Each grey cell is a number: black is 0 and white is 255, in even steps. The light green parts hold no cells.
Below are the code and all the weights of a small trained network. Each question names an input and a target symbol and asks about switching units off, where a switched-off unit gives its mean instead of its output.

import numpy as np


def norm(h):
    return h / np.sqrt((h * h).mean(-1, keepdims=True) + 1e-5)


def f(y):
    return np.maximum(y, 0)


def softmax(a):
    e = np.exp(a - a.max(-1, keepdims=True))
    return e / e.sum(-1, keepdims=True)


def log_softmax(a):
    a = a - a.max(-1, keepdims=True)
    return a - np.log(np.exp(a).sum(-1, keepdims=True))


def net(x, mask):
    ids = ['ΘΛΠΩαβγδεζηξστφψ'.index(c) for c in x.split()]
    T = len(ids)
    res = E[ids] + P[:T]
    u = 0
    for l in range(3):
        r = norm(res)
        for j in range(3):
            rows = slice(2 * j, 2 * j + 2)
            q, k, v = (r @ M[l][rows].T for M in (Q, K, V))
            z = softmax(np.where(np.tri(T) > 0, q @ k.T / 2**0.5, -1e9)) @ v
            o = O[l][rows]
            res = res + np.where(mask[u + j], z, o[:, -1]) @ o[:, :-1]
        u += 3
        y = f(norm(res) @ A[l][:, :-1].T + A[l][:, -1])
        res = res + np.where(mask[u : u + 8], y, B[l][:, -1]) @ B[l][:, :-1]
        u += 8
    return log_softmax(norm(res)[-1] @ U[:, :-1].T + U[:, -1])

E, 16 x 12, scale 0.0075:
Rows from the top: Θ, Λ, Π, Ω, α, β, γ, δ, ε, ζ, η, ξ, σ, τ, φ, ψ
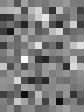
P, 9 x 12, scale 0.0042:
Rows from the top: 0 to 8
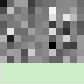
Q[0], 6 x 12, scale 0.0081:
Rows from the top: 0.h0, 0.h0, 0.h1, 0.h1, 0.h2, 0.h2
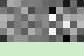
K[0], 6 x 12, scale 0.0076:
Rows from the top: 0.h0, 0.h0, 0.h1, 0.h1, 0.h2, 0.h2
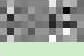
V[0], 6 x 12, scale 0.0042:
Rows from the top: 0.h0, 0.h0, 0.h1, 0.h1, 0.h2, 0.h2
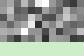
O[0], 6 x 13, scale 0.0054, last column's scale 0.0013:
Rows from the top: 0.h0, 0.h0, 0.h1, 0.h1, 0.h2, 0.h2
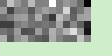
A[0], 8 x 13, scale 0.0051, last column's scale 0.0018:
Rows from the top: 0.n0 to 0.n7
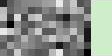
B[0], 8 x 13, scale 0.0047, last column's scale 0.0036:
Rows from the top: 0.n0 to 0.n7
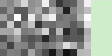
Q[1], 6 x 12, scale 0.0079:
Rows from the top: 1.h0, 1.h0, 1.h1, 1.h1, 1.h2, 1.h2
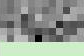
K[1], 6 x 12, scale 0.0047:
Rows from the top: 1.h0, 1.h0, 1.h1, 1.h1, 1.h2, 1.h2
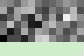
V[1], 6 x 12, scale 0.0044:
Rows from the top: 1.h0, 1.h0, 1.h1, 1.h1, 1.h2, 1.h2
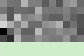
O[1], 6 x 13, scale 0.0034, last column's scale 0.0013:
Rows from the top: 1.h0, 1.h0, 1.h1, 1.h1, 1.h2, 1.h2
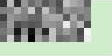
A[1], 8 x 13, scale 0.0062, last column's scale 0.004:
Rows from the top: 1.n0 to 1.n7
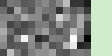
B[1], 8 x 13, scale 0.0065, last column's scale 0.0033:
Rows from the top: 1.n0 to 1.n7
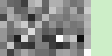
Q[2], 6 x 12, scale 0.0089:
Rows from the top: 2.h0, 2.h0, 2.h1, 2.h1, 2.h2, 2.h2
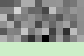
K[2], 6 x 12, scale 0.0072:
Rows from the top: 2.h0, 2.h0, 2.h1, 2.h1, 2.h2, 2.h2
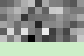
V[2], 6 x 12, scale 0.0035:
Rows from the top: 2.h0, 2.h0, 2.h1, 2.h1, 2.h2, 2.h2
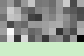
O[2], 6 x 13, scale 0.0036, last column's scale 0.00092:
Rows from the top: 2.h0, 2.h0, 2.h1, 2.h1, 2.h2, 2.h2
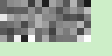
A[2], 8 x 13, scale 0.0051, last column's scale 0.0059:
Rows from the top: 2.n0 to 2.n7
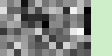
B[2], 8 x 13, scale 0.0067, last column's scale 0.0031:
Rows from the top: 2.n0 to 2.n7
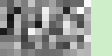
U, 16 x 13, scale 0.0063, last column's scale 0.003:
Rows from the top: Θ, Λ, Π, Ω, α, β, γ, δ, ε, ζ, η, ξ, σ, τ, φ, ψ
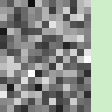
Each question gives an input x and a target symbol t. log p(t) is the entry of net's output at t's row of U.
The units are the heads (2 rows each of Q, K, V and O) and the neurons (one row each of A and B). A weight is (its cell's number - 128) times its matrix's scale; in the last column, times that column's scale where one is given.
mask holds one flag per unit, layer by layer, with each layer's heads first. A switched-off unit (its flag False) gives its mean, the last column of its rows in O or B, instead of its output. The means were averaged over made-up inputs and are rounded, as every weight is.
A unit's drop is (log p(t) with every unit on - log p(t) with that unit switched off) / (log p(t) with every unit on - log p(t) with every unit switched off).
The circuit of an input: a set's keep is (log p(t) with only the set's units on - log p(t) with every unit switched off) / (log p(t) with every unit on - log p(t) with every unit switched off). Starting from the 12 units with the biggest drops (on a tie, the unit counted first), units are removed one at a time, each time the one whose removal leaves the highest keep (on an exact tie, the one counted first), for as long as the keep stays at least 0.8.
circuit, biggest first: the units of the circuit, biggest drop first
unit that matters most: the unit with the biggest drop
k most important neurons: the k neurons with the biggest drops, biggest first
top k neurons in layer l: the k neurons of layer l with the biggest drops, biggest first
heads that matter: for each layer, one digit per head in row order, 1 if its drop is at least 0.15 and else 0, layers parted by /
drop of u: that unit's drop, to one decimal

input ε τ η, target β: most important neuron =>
(0.n1)
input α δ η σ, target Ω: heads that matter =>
100 / 000 / 000
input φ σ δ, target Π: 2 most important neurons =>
(2.n1 0.n4)
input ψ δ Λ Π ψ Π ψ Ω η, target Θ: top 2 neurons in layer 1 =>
(1.n3 1.n2)
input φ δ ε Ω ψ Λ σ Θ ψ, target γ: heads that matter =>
010 / 000 / 000
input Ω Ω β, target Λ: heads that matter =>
001 / 000 / 000
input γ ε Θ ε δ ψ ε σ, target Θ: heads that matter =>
110 / 000 / 000
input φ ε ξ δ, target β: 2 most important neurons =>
(0.n1 2.n4)
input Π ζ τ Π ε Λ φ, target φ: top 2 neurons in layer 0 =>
(0.n2 0.n6)
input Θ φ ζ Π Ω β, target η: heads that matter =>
101 / 000 / 000
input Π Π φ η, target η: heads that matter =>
100 / 000 / 000
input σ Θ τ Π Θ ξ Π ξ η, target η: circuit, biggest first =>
(0.h0 0.n2)
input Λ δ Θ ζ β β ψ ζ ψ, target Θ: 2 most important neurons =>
(1.n3 1.n2)
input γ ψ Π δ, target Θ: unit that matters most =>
0.h0
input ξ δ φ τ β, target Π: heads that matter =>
001 / 000 / 000
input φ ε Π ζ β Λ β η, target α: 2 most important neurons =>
(1.n2 0.n2)
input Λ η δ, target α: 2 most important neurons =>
(1.n2 2.n5)
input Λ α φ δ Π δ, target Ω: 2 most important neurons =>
(1.n0 0.n5)
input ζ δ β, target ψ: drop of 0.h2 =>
0.8
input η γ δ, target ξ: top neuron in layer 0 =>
(0.n0)
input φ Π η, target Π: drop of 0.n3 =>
0.0
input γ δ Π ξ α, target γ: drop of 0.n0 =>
0.1
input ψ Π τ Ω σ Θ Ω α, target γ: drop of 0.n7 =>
0.2
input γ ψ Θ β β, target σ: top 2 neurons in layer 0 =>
(0.n5 0.n0)
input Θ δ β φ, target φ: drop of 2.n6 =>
0.6
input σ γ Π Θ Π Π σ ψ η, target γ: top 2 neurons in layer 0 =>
(0.n0 0.n7)
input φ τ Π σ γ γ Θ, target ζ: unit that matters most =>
0.n4
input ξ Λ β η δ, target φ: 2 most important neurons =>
(2.n6 0.n5)
